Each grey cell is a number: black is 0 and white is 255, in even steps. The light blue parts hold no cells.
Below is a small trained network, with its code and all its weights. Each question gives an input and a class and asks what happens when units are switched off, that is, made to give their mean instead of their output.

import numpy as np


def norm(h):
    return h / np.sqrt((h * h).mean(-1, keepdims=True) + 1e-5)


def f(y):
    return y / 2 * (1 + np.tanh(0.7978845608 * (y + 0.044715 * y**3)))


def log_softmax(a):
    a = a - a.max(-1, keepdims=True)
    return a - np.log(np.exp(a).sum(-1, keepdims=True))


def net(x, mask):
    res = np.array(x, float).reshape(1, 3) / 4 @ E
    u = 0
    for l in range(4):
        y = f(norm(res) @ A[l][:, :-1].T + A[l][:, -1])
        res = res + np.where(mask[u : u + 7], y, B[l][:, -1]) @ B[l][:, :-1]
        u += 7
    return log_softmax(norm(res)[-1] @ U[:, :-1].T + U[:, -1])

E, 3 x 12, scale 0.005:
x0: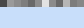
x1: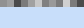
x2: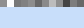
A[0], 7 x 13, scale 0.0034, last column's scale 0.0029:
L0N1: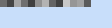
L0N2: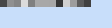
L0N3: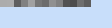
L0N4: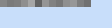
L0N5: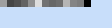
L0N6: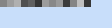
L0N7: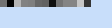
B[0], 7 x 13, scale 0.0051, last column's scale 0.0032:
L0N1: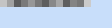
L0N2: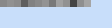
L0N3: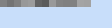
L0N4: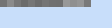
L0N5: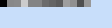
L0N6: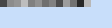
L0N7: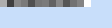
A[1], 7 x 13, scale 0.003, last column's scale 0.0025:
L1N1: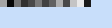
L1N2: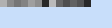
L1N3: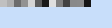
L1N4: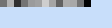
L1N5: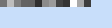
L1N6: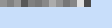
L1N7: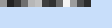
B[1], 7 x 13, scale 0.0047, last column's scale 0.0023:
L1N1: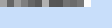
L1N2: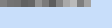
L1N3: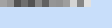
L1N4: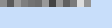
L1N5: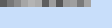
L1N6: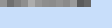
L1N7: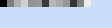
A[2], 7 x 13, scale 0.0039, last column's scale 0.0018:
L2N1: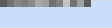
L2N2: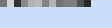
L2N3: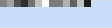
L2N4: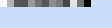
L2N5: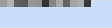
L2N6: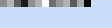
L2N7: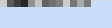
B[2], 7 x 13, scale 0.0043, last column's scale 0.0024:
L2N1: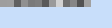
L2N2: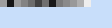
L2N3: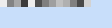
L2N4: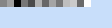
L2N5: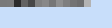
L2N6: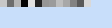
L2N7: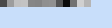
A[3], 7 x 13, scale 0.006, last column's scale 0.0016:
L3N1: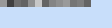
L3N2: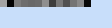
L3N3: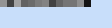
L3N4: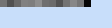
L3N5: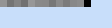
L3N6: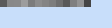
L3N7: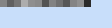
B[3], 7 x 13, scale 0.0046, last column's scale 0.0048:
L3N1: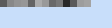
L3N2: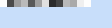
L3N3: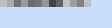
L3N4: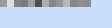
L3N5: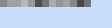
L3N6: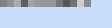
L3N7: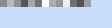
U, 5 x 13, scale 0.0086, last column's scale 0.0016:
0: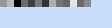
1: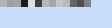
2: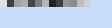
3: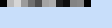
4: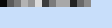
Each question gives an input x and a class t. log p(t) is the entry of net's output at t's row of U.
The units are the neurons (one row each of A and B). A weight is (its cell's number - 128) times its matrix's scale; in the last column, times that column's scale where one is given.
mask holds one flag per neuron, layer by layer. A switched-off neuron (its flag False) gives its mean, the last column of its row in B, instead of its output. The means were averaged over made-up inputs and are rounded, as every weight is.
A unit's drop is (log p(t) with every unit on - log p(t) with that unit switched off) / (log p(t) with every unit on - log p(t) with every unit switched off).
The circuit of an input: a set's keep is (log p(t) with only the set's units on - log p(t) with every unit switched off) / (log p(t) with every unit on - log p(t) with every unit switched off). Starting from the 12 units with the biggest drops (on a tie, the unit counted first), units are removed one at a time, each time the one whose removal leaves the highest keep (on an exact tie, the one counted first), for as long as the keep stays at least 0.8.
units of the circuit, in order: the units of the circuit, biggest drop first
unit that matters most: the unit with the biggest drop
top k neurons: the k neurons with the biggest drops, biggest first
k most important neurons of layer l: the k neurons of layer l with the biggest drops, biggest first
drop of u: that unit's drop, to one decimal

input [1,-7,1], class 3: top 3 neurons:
(L0N6, L2N2, L1N1)
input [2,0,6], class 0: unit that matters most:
L1N7
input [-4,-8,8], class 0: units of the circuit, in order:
(L1N3, L2N4)
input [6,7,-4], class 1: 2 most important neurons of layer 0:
(L0N2, L0N6)
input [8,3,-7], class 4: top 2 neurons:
(L1N7, L0N5)
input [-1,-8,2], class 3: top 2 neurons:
(L0N6, L2N2)
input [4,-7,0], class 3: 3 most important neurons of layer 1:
(L1N1, L1N4, L1N5)
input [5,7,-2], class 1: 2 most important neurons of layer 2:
(L2N6, L2N3)
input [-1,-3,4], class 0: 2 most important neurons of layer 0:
(L0N5, L0N3)
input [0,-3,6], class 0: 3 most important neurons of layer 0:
(L0N5, L0N3, L0N2)
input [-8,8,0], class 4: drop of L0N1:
0.1
